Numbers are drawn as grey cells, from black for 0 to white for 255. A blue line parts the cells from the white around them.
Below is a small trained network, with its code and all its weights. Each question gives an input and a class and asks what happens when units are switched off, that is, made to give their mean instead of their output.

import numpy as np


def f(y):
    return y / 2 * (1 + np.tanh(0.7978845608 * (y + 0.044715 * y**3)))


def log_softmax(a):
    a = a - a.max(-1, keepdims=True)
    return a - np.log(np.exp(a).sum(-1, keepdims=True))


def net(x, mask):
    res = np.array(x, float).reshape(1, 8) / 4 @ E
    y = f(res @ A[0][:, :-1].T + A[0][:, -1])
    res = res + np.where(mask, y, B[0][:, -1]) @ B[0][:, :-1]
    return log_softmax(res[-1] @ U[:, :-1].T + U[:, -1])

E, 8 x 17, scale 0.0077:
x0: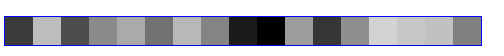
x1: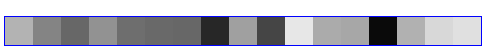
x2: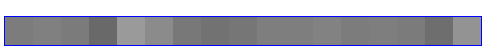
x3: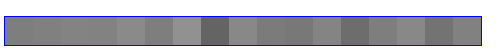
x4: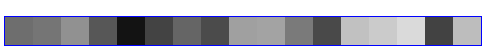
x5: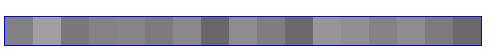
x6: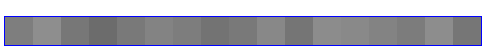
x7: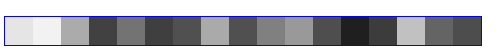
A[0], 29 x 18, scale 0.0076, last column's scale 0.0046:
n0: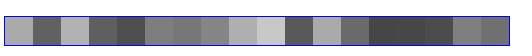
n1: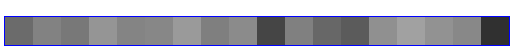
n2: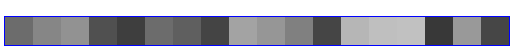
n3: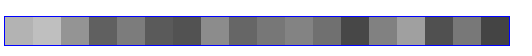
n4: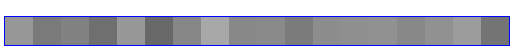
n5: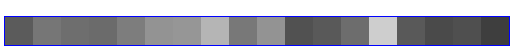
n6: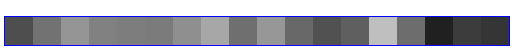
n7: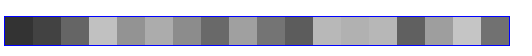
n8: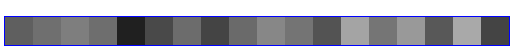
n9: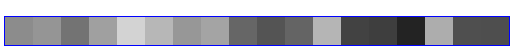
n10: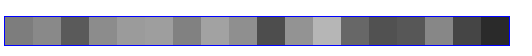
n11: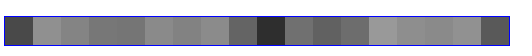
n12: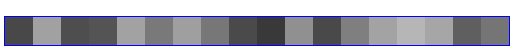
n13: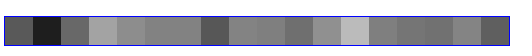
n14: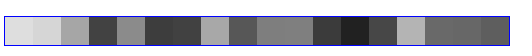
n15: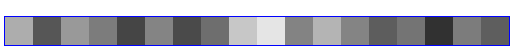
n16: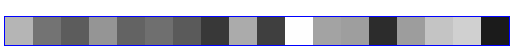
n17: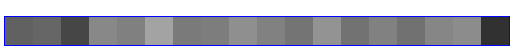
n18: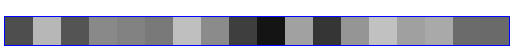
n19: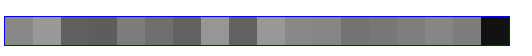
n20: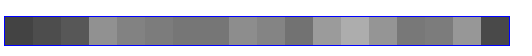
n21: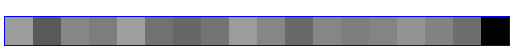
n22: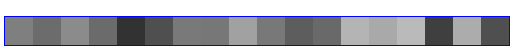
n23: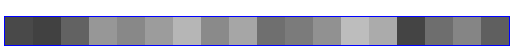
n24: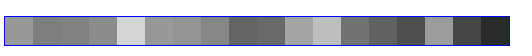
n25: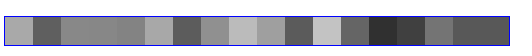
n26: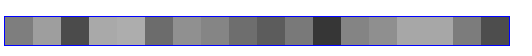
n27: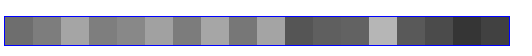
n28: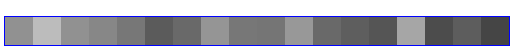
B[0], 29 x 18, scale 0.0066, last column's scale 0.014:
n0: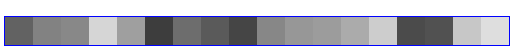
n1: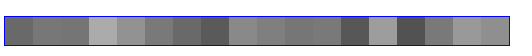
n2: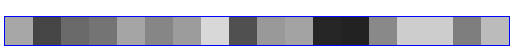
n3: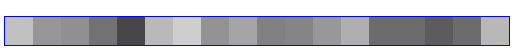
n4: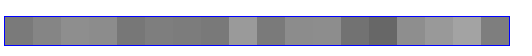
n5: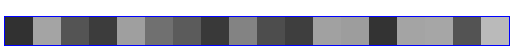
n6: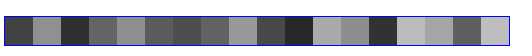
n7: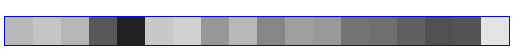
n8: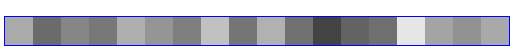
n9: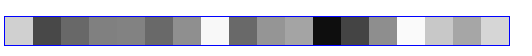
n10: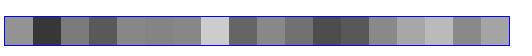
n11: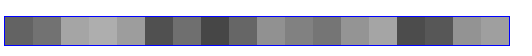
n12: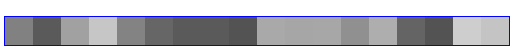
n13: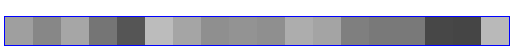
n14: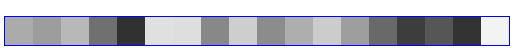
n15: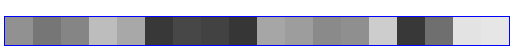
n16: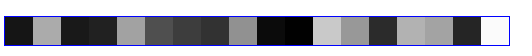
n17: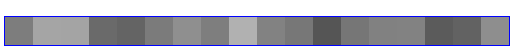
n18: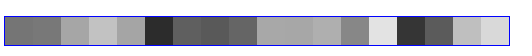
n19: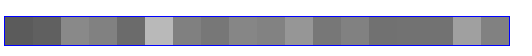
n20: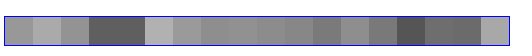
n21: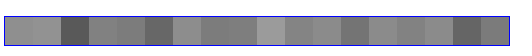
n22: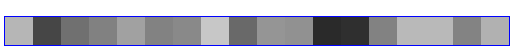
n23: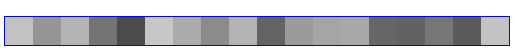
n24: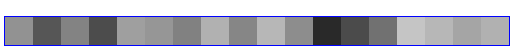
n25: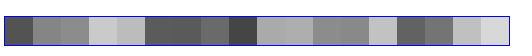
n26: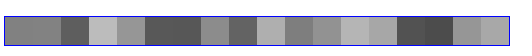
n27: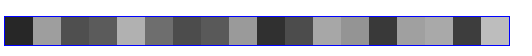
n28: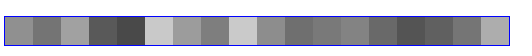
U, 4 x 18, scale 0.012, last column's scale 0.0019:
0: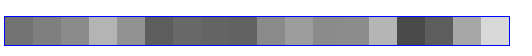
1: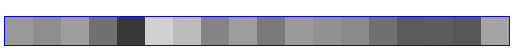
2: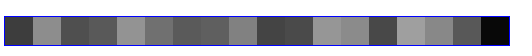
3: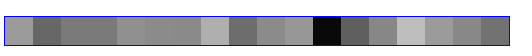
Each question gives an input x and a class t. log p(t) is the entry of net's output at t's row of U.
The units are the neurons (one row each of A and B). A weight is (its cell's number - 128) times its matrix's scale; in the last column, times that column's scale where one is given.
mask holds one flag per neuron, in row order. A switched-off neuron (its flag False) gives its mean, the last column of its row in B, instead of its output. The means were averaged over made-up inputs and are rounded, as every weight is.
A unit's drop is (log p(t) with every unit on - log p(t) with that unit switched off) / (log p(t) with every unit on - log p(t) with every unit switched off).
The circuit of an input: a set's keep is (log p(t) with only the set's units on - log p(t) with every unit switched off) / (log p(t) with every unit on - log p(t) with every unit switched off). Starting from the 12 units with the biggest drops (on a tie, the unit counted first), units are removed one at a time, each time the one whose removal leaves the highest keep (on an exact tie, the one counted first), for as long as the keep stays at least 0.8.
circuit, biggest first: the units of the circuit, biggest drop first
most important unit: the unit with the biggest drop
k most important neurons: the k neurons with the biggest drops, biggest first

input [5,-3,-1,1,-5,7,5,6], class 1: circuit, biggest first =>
[n14]
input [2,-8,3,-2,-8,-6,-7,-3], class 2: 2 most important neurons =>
[n5; n27]
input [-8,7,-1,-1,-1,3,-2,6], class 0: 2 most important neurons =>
[n15; n0]
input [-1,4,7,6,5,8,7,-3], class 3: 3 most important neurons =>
[n2; n22; n8]
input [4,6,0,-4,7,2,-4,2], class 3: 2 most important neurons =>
[n2; n22]
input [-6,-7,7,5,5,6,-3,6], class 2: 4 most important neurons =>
[n6; n27; n5; n18]
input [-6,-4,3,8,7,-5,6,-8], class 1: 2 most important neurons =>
[n7; n23]
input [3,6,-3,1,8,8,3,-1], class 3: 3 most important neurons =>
[n2; n22; n8]
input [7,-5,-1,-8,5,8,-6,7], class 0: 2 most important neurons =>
[n18; n12]
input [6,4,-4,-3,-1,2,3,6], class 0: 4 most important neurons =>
[n18; n12; n7; n26]
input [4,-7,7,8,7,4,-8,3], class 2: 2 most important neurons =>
[n6; n5]
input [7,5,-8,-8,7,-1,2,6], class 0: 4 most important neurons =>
[n18; n12; n9; n26]
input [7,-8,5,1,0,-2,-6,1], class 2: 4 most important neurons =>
[n6; n5; n27; n15]
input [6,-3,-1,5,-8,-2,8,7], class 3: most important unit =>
n9
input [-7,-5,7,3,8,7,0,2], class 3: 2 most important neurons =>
[n2; n22]
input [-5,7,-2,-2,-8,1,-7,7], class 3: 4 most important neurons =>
[n9; n24; n10; n7]
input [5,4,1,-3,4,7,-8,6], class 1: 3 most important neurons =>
[n14; n15; n3]
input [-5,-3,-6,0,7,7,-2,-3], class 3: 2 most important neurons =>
[n2; n22]
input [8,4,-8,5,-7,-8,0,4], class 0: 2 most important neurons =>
[n18; n12]
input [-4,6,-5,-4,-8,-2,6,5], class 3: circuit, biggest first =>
[n9]
